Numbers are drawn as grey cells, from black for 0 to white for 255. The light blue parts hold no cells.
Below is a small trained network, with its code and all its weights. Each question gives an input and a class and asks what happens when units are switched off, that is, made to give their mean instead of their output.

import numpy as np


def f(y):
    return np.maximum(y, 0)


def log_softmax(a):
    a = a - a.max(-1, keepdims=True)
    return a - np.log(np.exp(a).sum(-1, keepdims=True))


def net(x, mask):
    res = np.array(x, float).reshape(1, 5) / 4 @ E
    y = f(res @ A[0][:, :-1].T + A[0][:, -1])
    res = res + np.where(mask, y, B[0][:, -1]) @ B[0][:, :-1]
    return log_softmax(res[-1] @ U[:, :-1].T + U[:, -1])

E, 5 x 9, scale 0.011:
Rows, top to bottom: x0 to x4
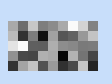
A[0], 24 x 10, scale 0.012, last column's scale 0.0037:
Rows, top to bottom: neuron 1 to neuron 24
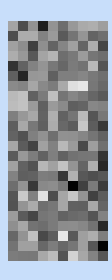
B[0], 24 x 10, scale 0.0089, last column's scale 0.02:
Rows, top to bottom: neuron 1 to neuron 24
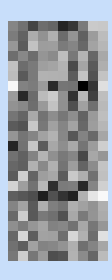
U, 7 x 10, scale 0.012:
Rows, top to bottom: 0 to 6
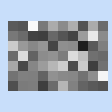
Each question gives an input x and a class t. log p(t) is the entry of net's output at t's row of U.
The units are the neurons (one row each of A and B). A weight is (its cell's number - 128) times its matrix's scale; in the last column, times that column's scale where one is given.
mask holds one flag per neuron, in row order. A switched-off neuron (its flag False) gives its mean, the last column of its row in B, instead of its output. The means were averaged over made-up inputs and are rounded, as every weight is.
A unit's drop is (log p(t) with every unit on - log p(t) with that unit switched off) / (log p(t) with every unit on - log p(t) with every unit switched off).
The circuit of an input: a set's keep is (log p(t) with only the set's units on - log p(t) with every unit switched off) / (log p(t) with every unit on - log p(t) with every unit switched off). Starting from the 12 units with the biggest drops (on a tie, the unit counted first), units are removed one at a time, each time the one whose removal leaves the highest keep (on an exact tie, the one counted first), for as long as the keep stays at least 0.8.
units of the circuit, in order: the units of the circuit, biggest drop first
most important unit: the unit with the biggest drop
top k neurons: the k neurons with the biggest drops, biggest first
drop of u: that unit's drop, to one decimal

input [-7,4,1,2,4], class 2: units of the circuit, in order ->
neuron 17
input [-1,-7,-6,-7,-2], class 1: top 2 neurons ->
neuron 18; neuron 16
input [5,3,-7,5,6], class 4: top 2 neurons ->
neuron 6; neuron 13
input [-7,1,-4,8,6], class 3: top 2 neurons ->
neuron 16; neuron 7
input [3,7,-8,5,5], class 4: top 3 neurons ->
neuron 6; neuron 18; neuron 5
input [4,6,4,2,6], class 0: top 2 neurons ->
neuron 18; neuron 11
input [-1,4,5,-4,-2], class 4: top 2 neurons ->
neuron 18; neuron 9
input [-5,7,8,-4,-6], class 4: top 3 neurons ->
neuron 18; neuron 8; neuron 9
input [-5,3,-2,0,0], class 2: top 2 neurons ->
neuron 18; neuron 17
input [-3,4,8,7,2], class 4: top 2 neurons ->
neuron 8; neuron 22
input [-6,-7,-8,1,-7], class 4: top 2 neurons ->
neuron 5; neuron 6
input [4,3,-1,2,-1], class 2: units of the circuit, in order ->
neuron 18; neuron 7
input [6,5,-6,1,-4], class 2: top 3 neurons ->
neuron 18; neuron 7; neuron 8
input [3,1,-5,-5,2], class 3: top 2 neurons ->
neuron 22; neuron 8
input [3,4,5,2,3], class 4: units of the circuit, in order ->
neuron 8
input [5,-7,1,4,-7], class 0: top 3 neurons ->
neuron 13; neuron 15; neuron 1
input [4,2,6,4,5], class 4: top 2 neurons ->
neuron 8; neuron 13
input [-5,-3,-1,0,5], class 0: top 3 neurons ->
neuron 7; neuron 11; neuron 2
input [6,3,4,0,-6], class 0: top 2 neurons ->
neuron 13; neuron 15
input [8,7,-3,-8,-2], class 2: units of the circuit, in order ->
neuron 7
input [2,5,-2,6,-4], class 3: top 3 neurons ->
neuron 18; neuron 16; neuron 24
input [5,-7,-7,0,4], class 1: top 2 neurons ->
neuron 18; neuron 8
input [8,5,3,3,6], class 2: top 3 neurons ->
neuron 7; neuron 18; neuron 13
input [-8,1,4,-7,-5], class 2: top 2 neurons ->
neuron 17; neuron 16
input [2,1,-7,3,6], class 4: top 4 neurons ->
neuron 6; neuron 5; neuron 13; neuron 15
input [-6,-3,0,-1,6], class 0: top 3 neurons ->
neuron 7; neuron 11; neuron 2
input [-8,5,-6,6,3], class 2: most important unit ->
neuron 17
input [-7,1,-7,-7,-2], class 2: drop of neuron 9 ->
0.1
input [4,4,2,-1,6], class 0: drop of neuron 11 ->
0.1
